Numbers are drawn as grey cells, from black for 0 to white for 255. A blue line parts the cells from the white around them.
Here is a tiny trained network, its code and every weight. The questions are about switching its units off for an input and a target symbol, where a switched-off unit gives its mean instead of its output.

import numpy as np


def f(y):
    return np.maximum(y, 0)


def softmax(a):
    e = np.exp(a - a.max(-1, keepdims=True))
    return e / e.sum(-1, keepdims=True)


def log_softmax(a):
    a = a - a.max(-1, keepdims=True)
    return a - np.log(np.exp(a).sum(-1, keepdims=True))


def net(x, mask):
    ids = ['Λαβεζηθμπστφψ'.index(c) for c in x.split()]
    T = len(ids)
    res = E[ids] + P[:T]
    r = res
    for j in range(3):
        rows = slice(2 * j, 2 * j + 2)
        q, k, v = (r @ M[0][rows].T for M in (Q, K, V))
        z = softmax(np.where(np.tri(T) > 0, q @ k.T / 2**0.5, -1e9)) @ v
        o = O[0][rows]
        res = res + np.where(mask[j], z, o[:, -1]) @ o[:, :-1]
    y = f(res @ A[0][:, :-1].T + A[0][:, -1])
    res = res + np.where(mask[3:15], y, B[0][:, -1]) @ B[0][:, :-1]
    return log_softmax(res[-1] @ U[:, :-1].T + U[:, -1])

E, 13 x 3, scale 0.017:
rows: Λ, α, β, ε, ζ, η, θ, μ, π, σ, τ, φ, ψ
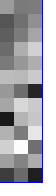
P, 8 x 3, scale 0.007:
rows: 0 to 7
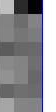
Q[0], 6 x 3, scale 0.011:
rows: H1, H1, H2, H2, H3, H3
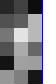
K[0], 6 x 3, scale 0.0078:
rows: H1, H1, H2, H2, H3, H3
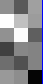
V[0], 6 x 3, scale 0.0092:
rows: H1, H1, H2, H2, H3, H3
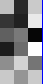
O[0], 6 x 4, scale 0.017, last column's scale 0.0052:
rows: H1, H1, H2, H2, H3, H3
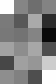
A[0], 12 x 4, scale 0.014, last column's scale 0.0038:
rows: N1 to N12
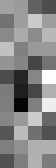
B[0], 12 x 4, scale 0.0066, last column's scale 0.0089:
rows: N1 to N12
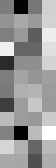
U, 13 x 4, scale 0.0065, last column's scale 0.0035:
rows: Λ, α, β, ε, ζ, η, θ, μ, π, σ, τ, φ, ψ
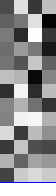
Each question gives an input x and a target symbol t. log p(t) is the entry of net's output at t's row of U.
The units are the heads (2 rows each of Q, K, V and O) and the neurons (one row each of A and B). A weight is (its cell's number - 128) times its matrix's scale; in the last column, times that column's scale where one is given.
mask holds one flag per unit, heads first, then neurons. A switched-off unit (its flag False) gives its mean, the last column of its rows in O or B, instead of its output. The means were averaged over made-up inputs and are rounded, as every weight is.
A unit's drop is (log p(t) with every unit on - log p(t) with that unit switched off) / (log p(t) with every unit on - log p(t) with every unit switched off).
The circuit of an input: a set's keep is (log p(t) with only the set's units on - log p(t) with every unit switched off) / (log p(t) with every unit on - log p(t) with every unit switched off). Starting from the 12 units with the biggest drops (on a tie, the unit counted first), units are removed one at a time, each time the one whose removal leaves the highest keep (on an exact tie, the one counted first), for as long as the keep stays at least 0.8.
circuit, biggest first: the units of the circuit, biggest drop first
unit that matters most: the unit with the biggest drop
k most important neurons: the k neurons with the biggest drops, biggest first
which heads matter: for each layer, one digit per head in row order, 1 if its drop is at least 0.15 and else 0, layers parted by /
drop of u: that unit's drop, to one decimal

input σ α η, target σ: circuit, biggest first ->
(H1, N4)
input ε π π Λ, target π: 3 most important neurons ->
(N10, N1, N8)
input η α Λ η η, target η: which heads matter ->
100
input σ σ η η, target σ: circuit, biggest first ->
(H1)
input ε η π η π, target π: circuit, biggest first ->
(H2, N2, N9)
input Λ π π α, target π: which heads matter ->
111
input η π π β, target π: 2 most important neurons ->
(N10, N1)
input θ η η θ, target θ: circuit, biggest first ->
(H2, N5)
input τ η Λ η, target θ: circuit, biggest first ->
(H2, H1)
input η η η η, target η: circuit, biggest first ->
(H1, N10, H3)
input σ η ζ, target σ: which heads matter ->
110
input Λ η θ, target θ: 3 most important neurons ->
(N10, N5, N4)
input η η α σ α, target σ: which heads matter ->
111
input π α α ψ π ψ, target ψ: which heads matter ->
100
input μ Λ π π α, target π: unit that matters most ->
H2
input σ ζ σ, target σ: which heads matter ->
100
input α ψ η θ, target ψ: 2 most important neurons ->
(N8, N7)
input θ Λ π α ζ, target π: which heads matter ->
111
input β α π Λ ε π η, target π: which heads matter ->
110
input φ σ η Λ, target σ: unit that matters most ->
H1
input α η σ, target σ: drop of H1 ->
0.7
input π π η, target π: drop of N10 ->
0.1
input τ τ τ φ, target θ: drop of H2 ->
0.2
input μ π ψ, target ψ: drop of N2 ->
0.0
